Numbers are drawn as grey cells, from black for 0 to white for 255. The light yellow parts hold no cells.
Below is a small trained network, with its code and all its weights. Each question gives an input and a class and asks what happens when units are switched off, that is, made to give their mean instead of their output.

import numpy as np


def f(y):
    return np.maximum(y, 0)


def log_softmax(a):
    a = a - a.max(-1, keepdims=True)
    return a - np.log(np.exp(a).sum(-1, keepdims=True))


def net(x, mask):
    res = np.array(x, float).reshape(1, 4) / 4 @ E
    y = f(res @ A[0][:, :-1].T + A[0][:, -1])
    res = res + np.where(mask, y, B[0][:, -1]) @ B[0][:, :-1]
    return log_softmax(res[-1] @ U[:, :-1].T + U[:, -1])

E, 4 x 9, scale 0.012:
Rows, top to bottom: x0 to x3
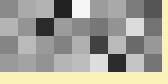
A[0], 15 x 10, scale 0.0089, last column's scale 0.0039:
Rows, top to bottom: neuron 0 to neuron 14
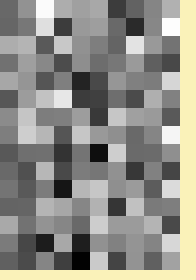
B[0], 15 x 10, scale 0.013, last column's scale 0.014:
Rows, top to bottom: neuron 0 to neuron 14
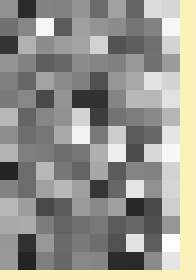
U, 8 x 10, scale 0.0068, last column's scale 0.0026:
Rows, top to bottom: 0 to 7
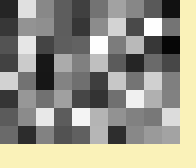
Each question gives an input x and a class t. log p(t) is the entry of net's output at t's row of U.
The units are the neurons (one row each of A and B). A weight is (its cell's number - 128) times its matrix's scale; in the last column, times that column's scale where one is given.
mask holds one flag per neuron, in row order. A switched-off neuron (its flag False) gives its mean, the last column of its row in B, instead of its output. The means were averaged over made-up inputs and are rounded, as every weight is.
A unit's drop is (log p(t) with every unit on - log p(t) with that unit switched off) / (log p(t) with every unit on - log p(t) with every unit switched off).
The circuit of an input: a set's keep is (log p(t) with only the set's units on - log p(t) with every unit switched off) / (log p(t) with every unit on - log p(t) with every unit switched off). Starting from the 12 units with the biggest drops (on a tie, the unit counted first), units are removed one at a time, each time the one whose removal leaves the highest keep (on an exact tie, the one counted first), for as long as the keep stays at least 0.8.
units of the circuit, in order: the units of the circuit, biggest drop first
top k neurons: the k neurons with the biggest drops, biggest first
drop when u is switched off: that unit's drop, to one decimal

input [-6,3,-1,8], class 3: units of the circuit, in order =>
neuron 2; neuron 11
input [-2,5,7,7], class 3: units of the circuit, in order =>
neuron 1; neuron 2; neuron 13
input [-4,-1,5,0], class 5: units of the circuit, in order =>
neuron 11; neuron 5
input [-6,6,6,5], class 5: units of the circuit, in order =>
neuron 8
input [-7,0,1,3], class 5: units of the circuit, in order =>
neuron 5; neuron 8
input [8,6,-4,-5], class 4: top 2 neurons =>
neuron 1; neuron 2
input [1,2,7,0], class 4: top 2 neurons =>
neuron 1; neuron 9
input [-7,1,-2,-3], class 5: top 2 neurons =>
neuron 5; neuron 4
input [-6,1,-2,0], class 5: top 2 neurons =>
neuron 5; neuron 4
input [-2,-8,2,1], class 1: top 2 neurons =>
neuron 5; neuron 13
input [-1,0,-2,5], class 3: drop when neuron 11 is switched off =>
0.2
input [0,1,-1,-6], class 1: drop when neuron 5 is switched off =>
0.1
